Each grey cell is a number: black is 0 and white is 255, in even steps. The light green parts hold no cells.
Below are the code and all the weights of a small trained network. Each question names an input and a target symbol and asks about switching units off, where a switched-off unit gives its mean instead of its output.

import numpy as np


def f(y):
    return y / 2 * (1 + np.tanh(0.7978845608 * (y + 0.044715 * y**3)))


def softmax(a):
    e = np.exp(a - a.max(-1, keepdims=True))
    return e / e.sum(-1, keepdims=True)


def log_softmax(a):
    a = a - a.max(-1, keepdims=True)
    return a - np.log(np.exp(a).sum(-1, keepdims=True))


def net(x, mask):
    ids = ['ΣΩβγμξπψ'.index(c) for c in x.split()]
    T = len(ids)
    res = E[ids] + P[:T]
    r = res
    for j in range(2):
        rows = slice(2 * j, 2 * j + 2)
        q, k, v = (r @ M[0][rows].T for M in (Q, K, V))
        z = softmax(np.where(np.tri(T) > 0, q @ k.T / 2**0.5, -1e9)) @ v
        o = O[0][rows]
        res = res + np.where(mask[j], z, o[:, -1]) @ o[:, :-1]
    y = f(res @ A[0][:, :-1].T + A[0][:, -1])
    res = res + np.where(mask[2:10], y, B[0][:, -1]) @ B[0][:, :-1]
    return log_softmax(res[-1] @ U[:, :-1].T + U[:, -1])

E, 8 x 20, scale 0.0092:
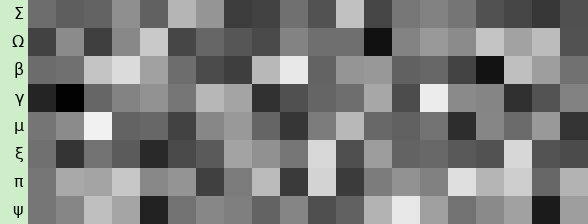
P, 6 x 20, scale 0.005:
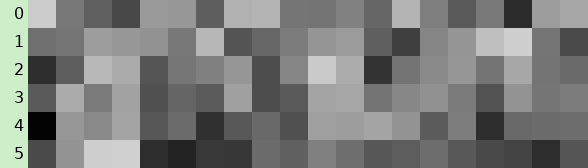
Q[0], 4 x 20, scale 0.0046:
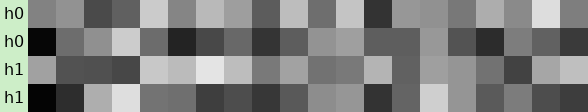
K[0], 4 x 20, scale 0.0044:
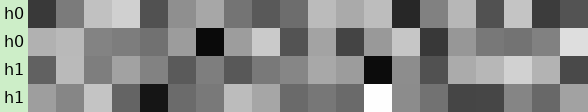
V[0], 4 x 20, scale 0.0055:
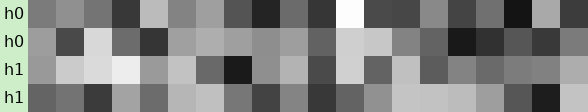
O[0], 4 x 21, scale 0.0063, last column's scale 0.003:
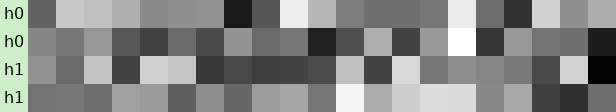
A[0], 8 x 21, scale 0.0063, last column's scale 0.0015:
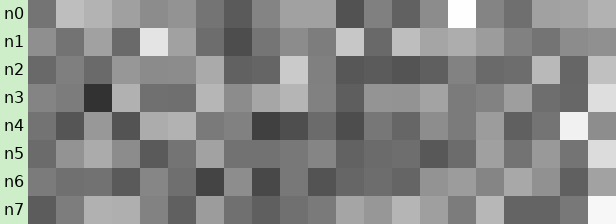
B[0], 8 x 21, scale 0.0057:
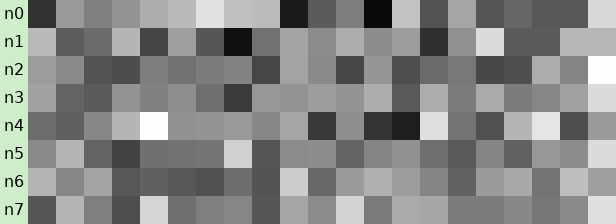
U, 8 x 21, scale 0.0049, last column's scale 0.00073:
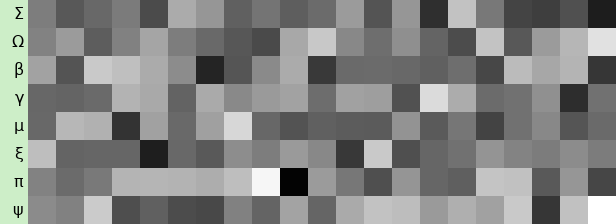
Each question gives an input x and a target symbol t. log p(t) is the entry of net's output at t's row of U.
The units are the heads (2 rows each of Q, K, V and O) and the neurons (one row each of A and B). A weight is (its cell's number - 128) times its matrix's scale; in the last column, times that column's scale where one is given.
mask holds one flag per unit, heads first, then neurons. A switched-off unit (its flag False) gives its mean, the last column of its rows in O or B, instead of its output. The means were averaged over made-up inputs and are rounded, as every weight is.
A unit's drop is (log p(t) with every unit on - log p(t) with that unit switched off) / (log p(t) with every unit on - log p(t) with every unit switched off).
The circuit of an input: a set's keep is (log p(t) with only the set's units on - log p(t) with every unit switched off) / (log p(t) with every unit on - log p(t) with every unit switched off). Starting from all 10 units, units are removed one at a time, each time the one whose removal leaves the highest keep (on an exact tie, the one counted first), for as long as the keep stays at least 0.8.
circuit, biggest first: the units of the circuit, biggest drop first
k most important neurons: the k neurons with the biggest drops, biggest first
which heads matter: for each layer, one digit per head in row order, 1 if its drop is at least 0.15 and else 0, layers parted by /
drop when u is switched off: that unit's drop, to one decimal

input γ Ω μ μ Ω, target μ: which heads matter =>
10
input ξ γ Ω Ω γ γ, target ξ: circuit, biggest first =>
(h1; n0; h0)
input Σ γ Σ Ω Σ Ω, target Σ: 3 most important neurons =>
(n0; n1; n4)
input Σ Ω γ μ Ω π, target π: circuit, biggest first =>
(n0; n2)
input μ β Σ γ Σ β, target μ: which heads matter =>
10
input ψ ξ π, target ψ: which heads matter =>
11
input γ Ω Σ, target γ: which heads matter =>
01
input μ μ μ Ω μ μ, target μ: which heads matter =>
10
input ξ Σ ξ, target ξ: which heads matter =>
01
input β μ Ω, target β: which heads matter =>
01
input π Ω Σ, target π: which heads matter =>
10
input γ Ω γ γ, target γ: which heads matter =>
01
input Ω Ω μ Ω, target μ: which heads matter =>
11
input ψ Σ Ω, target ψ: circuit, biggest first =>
(h1; h0; n6)
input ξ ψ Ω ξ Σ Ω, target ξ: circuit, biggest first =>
(h1; h0; n0; n7)
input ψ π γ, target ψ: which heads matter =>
01
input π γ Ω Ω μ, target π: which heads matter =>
10
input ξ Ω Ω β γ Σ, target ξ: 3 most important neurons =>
(n0; n7; n4)
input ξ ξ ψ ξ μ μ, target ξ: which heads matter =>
11
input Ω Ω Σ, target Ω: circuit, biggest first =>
(h0)
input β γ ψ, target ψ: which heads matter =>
11
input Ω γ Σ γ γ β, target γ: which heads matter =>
01
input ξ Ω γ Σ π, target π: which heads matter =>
00
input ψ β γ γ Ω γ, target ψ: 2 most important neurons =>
(n6; n0)
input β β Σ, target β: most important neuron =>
(n4)
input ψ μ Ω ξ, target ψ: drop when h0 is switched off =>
0.5
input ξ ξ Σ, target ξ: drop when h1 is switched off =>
0.6
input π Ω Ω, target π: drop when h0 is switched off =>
1.3
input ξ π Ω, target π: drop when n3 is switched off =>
-0.1
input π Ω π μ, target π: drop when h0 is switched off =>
1.1
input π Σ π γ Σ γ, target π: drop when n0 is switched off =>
-0.1
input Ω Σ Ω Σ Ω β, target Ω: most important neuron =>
(n1)
